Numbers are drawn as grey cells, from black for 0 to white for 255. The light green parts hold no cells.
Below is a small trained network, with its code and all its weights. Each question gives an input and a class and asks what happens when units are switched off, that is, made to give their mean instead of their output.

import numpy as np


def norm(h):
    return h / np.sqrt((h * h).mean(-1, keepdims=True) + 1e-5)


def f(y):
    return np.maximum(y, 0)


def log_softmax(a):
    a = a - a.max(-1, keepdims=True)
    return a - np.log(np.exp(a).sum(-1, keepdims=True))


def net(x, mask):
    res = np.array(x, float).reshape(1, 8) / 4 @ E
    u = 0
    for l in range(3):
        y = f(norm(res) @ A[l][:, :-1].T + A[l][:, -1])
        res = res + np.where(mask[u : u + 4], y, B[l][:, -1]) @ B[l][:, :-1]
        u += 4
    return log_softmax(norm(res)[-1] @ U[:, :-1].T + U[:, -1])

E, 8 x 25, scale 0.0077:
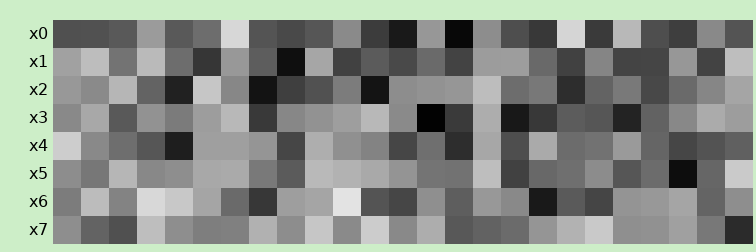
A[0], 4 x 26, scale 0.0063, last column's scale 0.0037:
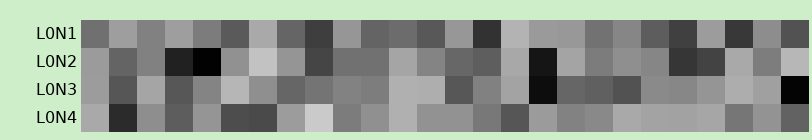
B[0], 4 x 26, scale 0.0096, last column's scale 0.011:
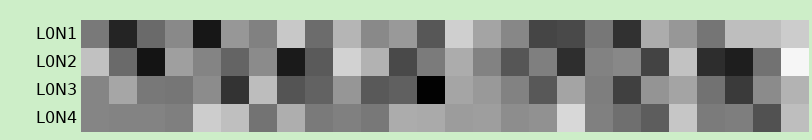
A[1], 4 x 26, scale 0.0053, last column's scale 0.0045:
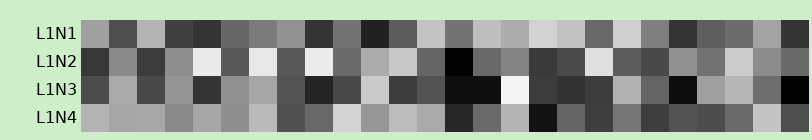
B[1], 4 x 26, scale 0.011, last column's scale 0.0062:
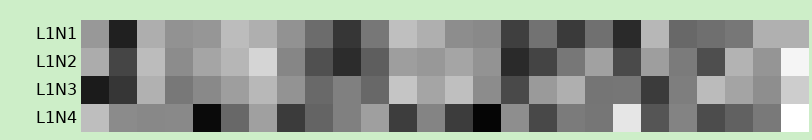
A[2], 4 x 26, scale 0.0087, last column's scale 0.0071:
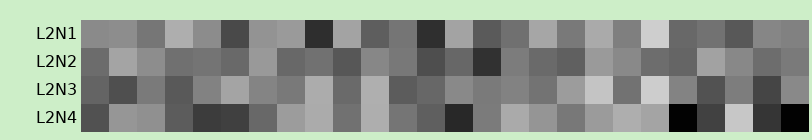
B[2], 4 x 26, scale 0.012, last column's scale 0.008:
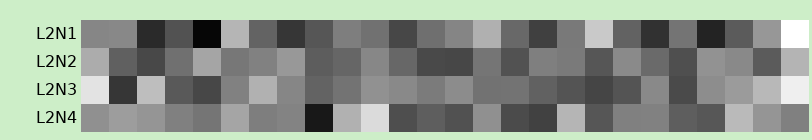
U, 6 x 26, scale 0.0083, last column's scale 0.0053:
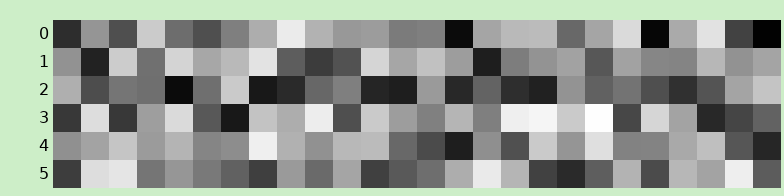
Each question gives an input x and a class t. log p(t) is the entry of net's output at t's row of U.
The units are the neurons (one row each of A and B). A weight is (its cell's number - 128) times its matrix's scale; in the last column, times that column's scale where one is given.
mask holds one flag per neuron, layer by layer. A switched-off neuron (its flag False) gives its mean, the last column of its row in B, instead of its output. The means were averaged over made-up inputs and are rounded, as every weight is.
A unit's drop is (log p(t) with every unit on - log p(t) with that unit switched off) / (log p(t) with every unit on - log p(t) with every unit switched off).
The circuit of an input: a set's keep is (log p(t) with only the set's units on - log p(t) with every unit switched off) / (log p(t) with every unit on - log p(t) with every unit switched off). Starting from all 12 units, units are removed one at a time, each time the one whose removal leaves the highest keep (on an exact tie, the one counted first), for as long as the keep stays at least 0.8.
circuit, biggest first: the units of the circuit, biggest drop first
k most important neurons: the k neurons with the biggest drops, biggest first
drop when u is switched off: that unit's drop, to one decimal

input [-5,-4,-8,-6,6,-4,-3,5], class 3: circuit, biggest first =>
L1N2
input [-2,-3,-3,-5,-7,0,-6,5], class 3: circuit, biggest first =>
L1N2, L0N1
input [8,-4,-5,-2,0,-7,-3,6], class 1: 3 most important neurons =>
L0N2, L0N4, L1N4
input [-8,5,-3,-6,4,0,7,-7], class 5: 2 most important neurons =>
L0N2, L0N3
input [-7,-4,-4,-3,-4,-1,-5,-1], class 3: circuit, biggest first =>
L1N2, L2N3
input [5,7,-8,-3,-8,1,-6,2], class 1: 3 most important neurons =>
L0N2, L1N4, L0N4
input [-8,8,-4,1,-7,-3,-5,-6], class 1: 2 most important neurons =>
L1N1, L0N2
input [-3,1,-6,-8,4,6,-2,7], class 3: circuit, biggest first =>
L1N2, L0N4
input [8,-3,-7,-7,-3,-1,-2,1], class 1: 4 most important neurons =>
L0N4, L0N2, L1N4, L0N3
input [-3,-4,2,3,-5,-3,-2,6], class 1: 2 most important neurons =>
L0N2, L1N4
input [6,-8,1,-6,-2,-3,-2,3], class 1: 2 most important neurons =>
L0N4, L0N2
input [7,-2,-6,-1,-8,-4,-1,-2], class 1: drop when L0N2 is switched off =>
0.0
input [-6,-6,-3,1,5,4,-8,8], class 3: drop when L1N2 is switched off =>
0.1
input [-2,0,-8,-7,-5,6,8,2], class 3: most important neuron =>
L0N4
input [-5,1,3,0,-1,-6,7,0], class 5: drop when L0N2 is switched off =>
0.1
